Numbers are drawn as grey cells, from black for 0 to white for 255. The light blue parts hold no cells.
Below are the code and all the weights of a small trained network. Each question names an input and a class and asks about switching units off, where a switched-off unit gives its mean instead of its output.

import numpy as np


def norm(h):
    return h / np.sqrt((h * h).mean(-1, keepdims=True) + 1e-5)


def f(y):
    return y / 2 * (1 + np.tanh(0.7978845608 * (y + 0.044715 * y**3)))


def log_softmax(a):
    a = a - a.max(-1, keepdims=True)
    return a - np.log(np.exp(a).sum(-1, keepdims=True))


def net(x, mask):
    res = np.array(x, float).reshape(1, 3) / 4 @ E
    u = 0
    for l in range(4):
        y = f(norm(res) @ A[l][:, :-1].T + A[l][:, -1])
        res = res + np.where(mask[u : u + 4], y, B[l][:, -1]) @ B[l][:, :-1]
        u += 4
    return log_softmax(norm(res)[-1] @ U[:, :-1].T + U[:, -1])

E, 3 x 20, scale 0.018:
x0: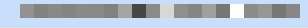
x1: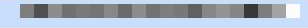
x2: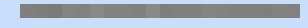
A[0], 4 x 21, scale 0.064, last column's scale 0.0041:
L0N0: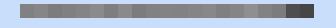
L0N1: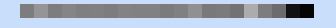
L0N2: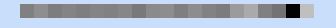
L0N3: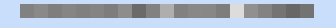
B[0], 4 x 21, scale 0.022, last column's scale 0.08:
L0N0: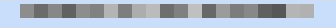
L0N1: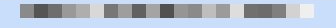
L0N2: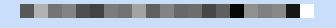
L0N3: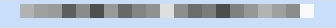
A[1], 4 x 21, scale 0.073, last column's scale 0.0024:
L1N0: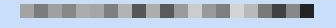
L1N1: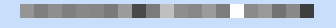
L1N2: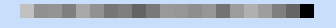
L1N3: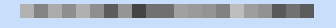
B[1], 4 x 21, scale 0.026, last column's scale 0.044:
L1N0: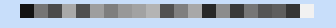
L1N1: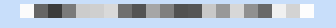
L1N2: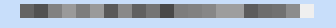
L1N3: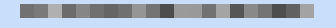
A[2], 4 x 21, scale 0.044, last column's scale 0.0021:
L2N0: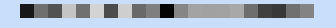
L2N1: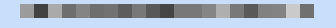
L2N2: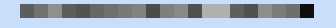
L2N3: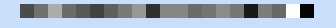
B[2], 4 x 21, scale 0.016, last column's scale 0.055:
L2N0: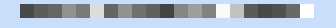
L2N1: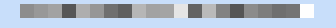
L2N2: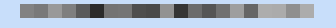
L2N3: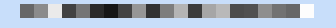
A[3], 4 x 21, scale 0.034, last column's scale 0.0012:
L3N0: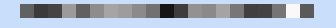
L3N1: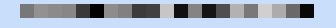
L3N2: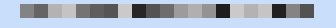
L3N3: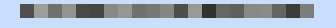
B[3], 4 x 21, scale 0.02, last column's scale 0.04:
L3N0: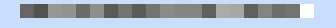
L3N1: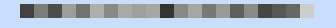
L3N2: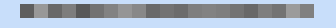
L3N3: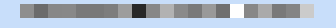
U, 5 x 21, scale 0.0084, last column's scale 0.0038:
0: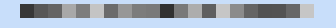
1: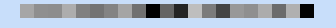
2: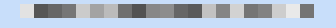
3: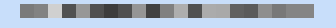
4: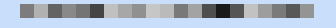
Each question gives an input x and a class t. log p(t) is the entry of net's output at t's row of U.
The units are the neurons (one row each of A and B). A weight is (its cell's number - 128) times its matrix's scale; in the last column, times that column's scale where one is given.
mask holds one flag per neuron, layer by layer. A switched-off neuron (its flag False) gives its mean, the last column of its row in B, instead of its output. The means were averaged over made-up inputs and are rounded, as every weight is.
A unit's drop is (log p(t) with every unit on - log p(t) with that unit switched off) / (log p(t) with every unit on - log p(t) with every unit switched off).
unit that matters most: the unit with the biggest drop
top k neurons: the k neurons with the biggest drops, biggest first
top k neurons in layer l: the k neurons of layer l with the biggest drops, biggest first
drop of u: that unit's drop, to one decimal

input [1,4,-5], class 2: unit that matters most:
L0N0
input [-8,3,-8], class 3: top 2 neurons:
L0N1, L0N2
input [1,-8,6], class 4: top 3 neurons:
L0N2, L1N2, L0N3
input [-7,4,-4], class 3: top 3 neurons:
L0N1, L0N2, L1N1
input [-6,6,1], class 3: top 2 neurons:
L0N1, L0N2
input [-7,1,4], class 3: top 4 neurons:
L0N1, L1N1, L0N2, L0N0
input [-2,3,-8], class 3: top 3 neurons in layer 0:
L0N1, L0N3, L0N0
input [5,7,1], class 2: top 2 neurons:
L0N2, L0N1
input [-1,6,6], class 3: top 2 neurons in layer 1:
L1N1, L1N0
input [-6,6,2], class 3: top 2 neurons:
L0N1, L0N2
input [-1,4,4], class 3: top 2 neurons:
L0N1, L0N3
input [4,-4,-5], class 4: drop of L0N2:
0.9
